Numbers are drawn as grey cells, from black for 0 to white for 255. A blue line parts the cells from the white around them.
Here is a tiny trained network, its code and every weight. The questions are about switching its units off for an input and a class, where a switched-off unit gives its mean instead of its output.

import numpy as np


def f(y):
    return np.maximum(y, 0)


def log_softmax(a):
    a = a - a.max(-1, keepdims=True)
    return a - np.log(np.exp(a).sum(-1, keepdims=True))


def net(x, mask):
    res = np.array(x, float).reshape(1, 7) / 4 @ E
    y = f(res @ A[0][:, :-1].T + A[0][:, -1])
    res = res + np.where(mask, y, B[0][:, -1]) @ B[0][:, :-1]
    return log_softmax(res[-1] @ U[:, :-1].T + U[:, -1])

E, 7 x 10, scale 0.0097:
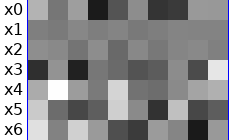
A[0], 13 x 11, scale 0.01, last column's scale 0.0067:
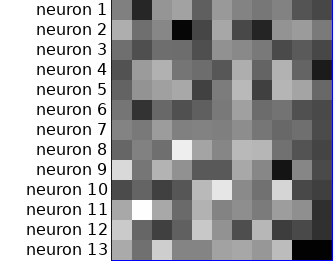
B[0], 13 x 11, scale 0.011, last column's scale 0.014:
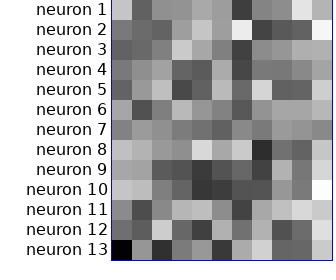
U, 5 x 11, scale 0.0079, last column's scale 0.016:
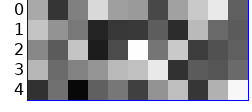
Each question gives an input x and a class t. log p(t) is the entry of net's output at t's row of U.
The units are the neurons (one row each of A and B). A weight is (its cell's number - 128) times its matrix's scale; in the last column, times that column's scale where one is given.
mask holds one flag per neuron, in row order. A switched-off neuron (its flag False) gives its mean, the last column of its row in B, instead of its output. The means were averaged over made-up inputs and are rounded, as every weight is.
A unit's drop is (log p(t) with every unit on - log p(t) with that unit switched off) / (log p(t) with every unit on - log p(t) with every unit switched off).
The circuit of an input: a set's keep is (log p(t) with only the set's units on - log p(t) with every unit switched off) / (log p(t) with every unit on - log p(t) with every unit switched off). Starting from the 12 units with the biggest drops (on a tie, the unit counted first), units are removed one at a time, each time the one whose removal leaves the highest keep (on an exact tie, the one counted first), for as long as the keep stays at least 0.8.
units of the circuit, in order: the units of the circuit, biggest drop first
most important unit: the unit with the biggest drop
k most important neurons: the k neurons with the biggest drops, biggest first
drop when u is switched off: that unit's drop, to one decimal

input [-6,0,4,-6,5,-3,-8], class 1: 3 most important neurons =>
(neuron 10; neuron 2; neuron 8)
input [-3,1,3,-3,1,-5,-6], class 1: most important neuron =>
(neuron 10)
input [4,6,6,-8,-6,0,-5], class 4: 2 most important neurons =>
(neuron 13; neuron 11)
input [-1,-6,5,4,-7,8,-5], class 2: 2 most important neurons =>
(neuron 12; neuron 11)
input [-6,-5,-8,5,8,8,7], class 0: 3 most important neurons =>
(neuron 11; neuron 5; neuron 10)
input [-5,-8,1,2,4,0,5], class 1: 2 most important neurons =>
(neuron 2; neuron 9)
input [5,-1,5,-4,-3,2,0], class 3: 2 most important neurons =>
(neuron 2; neuron 11)
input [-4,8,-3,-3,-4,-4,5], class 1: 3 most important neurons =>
(neuron 9; neuron 2; neuron 11)
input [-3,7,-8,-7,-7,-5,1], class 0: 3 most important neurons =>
(neuron 1; neuron 6; neuron 3)
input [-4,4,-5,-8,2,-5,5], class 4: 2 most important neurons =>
(neuron 13; neuron 10)
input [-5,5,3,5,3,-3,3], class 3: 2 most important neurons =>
(neuron 13; neuron 8)
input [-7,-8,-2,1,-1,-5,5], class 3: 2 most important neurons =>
(neuron 8; neuron 10)
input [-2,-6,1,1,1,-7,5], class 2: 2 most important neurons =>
(neuron 5; neuron 10)
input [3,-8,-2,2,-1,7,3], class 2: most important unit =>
neuron 12
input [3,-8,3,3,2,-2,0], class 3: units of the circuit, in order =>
(neuron 13; neuron 10; neuron 11)
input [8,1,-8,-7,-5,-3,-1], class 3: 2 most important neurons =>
(neuron 2; neuron 11)
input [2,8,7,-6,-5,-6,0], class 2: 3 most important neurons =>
(neuron 5; neuron 4; neuron 11)
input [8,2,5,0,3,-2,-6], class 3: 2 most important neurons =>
(neuron 2; neuron 9)
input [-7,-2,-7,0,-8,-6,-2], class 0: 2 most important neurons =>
(neuron 1; neuron 2)
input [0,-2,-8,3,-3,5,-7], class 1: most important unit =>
neuron 10
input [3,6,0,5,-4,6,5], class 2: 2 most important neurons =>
(neuron 12; neuron 10)
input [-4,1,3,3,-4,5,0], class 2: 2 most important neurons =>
(neuron 12; neuron 2)
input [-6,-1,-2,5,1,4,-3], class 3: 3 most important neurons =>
(neuron 8; neuron 13; neuron 5)
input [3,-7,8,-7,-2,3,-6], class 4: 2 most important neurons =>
(neuron 13; neuron 9)
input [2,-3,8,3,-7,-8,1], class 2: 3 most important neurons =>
(neuron 5; neuron 11; neuron 4)
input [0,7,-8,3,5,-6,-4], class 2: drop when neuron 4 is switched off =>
0.2
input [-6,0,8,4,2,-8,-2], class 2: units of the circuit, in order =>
(neuron 5)
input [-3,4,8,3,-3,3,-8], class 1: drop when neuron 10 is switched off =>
0.4
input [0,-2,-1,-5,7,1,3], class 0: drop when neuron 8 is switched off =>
0.0
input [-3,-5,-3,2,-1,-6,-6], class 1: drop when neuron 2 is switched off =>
0.1
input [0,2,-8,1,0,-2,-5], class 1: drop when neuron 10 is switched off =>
0.2
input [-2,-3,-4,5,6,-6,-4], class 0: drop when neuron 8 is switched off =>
-0.1
